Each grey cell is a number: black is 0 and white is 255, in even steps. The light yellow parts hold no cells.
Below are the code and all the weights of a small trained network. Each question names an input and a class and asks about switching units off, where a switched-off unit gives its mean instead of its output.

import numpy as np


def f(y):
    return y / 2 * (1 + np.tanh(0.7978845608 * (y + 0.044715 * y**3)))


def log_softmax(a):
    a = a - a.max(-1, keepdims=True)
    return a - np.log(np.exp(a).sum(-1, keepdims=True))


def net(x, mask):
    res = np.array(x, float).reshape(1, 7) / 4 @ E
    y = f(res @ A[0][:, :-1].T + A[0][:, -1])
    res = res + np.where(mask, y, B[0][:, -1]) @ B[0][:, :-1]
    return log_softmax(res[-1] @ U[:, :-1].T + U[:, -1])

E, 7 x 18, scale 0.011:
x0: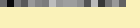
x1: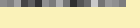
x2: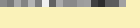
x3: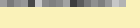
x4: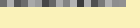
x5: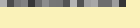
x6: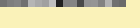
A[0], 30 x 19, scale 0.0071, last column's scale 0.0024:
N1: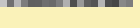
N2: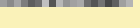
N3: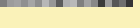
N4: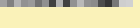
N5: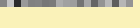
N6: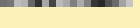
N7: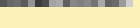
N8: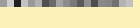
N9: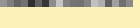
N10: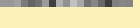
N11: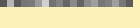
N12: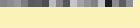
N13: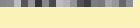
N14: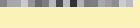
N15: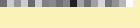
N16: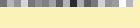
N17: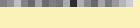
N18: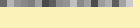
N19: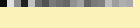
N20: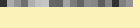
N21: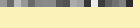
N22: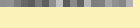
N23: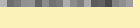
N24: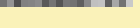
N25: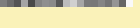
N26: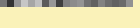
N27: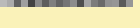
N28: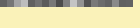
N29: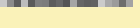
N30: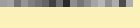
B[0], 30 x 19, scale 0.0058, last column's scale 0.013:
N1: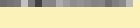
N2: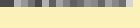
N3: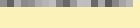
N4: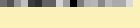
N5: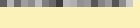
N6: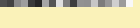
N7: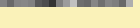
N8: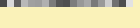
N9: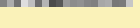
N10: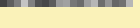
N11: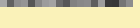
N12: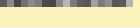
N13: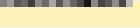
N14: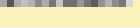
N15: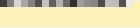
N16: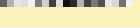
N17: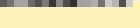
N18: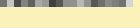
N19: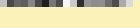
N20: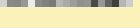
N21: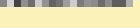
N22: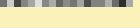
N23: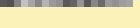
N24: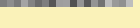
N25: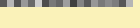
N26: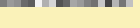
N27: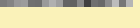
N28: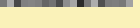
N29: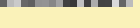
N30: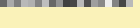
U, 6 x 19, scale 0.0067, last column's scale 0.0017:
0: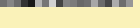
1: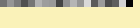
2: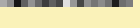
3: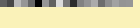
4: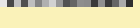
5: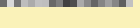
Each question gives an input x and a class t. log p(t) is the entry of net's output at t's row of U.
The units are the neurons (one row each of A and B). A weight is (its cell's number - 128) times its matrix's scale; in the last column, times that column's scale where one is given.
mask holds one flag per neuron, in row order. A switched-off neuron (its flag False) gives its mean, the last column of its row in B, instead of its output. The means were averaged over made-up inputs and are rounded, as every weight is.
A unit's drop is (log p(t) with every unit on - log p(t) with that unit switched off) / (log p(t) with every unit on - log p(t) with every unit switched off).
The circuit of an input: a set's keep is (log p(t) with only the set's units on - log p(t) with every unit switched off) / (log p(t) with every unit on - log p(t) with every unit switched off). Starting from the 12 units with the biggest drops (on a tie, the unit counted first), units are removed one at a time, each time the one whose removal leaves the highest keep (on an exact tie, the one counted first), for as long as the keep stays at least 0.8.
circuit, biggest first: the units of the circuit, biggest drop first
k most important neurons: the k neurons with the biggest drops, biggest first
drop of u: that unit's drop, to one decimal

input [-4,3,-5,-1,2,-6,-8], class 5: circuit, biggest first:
N8
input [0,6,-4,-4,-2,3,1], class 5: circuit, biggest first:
N6; N4
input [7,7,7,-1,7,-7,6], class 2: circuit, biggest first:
N19; N16; N15
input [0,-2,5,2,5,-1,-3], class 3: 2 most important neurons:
N6; N4
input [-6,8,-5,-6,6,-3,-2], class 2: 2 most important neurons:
N19; N16
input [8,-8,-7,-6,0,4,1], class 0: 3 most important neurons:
N26; N19; N20
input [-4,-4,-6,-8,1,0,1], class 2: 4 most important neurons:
N16; N19; N12; N15
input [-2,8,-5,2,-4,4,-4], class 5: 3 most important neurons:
N9; N6; N4
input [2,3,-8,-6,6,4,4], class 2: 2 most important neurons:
N16; N19
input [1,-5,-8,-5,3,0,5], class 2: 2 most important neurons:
N16; N19
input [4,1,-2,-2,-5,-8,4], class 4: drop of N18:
0.1
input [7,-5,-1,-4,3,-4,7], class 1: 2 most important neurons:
N26; N3
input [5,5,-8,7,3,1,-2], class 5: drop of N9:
0.4
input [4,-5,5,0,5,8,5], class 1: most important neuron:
N16
